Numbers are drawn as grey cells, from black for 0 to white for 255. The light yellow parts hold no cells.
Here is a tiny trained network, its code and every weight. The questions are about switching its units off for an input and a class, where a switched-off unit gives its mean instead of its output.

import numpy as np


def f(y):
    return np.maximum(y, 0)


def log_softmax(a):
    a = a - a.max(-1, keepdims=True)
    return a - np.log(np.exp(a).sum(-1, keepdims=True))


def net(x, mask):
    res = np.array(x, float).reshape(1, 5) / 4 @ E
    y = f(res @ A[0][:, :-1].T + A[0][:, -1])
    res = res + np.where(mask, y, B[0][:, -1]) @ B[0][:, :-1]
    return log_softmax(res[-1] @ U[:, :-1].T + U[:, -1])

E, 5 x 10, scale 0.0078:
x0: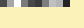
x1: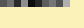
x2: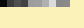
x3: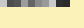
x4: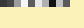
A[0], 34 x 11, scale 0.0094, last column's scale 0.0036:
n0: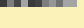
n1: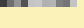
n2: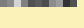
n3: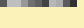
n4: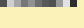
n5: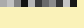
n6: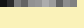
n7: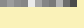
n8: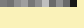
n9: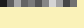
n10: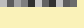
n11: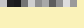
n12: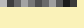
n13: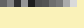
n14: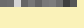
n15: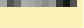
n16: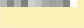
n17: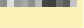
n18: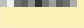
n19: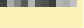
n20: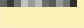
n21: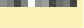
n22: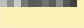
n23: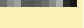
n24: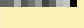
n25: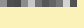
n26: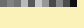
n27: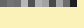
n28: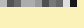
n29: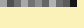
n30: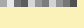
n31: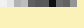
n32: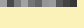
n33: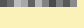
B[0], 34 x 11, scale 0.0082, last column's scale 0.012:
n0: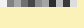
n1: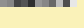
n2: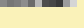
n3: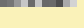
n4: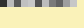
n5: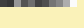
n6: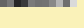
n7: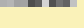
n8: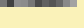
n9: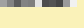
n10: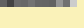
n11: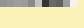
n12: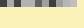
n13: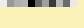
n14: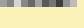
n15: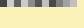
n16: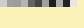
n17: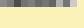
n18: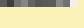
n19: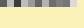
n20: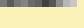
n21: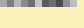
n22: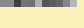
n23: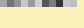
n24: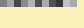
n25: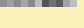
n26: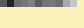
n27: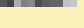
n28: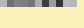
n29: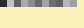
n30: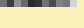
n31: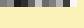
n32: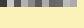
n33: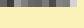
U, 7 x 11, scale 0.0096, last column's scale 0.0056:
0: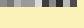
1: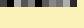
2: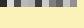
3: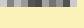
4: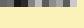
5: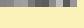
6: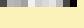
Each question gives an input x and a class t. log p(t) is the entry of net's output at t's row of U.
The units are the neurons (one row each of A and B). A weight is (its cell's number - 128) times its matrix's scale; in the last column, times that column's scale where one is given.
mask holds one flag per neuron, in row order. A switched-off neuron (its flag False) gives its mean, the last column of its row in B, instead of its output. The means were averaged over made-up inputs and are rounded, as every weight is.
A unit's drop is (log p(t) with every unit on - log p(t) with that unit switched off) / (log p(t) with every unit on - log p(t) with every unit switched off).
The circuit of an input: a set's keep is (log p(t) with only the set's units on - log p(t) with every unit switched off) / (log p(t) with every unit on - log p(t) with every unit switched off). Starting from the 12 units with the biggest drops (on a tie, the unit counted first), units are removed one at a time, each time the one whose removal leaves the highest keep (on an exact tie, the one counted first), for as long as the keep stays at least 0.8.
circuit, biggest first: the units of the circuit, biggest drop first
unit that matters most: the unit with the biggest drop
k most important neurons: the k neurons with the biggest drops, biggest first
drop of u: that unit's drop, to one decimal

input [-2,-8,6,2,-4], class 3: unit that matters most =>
n16
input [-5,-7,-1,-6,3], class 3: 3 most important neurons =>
n16; n7; n21
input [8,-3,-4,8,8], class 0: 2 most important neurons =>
n2; n23
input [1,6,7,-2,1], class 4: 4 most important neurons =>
n6; n16; n9; n7
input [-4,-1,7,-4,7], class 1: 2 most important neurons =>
n27; n31
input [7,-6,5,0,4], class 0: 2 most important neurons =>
n9; n23
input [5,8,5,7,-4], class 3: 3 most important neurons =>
n0; n13; n4
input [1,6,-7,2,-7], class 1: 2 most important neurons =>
n5; n18
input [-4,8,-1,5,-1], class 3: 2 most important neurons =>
n13; n0
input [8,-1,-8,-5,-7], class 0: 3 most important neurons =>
n3; n23; n2
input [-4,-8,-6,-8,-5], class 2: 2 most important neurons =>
n4; n19
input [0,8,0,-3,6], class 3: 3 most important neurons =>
n13; n0; n5
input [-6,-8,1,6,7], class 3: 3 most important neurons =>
n16; n7; n5
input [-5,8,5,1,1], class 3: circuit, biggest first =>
n13
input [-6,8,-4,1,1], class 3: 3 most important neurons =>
n13; n0; n9
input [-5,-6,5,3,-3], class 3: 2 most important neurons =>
n16; n31
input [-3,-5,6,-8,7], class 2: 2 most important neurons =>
n19; n24
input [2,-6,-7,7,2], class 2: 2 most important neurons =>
n15; n12
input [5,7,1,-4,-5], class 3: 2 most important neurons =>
n13; n0
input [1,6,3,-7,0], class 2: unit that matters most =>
n4
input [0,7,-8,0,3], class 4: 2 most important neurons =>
n31; n16
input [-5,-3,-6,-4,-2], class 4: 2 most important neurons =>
n31; n17
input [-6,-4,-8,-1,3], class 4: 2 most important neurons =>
n31; n17
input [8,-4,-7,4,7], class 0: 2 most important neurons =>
n2; n23
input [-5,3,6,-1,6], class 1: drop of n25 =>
-0.1
